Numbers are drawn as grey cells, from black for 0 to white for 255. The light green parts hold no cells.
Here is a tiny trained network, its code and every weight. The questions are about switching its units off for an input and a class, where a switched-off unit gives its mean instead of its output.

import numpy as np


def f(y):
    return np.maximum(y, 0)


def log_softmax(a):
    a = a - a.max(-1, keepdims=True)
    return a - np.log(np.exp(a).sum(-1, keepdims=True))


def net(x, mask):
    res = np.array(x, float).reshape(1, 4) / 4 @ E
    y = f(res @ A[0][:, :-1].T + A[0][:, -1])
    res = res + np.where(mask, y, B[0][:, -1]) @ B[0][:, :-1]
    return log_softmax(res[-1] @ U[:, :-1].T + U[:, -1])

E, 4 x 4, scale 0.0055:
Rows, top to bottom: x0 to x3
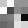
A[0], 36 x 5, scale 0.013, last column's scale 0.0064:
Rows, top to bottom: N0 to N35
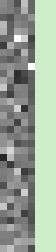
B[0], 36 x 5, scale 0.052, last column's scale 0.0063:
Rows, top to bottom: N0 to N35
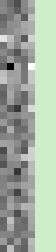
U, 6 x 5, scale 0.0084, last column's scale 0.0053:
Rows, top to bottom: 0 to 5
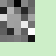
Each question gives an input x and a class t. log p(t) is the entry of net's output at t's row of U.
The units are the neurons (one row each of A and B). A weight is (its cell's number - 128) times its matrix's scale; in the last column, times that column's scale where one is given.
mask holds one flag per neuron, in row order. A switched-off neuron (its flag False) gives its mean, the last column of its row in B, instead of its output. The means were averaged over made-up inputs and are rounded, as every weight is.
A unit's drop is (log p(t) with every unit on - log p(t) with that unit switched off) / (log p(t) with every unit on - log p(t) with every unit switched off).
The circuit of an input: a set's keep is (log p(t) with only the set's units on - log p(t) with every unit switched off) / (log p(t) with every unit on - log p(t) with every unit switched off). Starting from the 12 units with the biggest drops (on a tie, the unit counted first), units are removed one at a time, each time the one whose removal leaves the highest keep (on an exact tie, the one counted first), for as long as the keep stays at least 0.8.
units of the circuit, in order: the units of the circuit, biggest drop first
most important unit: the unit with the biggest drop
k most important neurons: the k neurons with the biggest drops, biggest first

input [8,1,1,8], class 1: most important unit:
N21
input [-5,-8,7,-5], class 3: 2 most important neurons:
[N22, N6]
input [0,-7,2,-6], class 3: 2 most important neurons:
[N22, N5]
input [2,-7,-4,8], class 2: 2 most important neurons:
[N5, N34]
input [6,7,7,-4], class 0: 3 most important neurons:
[N15, N24, N22]
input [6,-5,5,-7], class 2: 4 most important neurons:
[N10, N11, N20, N23]
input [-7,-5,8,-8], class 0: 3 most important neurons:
[N15, N24, N30]
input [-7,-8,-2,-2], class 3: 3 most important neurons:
[N22, N6, N21]
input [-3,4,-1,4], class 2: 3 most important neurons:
[N5, N22, N6]
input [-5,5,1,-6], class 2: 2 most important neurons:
[N11, N21]
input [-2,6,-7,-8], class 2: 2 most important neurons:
[N11, N10]
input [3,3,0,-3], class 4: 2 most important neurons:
[N5, N22]
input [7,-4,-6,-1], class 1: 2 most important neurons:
[N21, N15]
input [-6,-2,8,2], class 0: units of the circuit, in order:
[N15]
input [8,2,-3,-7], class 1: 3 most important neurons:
[N21, N35, N5]
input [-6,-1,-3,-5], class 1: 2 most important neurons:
[N5, N23]
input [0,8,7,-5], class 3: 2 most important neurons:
[N29, N12]
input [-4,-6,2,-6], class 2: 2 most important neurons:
[N10, N11]
